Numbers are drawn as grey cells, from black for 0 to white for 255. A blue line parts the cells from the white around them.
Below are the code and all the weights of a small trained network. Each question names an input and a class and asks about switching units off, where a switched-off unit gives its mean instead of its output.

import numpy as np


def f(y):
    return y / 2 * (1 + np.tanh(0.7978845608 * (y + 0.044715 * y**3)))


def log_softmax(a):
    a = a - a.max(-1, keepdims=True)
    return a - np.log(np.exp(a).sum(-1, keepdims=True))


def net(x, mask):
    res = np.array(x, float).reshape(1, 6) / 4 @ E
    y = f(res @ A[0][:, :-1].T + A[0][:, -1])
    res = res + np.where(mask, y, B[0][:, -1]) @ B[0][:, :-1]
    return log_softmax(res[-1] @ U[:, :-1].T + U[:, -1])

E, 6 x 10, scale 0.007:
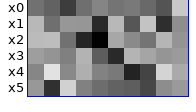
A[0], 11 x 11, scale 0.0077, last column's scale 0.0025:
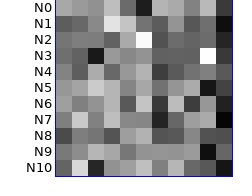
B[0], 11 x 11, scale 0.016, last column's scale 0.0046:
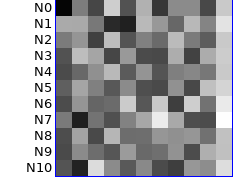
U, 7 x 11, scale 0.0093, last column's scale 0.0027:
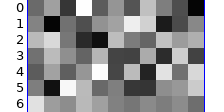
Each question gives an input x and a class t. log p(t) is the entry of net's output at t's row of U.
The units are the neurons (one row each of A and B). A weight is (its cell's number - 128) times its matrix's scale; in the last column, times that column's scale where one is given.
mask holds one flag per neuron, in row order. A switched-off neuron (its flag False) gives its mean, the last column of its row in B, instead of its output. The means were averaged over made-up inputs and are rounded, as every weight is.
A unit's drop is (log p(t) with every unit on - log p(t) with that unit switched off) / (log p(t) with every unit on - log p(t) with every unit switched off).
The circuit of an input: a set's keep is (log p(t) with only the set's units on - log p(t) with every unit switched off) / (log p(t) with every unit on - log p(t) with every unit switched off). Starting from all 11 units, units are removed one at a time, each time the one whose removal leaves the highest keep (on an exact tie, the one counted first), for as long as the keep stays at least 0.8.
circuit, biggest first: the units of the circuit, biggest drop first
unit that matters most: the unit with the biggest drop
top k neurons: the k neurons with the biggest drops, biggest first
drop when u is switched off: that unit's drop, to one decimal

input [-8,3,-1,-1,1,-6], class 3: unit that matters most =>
N5
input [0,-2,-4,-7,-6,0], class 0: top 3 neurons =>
(N7; N2; N8)
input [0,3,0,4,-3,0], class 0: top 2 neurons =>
(N7; N0)
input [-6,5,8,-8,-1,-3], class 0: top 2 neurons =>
(N2; N1)
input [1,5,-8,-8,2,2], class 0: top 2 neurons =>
(N2; N4)
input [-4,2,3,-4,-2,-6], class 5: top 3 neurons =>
(N10; N7; N1)
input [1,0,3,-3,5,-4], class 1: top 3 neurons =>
(N7; N1; N0)
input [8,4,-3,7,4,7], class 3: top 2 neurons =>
(N3; N2)
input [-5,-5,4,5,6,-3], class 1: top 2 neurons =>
(N7; N6)
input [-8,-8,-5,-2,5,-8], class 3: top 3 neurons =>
(N5; N9; N6)
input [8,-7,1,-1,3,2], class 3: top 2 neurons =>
(N3; N6)
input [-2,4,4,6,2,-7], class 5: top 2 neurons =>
(N10; N2)
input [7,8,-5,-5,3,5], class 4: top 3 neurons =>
(N6; N5; N9)
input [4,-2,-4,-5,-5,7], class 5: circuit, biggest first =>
(N7)
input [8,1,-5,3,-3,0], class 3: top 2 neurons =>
(N3; N7)
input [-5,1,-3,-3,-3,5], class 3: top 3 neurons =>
(N7; N10; N9)
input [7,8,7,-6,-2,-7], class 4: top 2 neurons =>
(N6; N1)
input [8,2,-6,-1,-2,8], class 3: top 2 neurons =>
(N3; N10)
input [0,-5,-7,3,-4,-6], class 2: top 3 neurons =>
(N1; N7; N6)
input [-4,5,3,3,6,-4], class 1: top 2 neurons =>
(N7; N1)
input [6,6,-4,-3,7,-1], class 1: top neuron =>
(N7)
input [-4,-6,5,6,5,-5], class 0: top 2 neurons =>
(N0; N6)
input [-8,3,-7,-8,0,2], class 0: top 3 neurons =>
(N2; N4; N8)
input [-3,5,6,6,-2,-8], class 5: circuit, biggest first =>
(N10; N1)
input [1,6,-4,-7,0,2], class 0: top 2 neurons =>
(N2; N4)
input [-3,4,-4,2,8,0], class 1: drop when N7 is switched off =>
1.1
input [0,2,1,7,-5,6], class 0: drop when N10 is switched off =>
0.2
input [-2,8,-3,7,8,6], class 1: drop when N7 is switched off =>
1.6
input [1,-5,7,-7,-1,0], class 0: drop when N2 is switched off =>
0.2
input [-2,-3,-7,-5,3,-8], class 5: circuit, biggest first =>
(N10)
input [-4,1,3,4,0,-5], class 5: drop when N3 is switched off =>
0.2
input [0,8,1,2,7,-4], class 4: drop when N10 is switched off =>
0.0
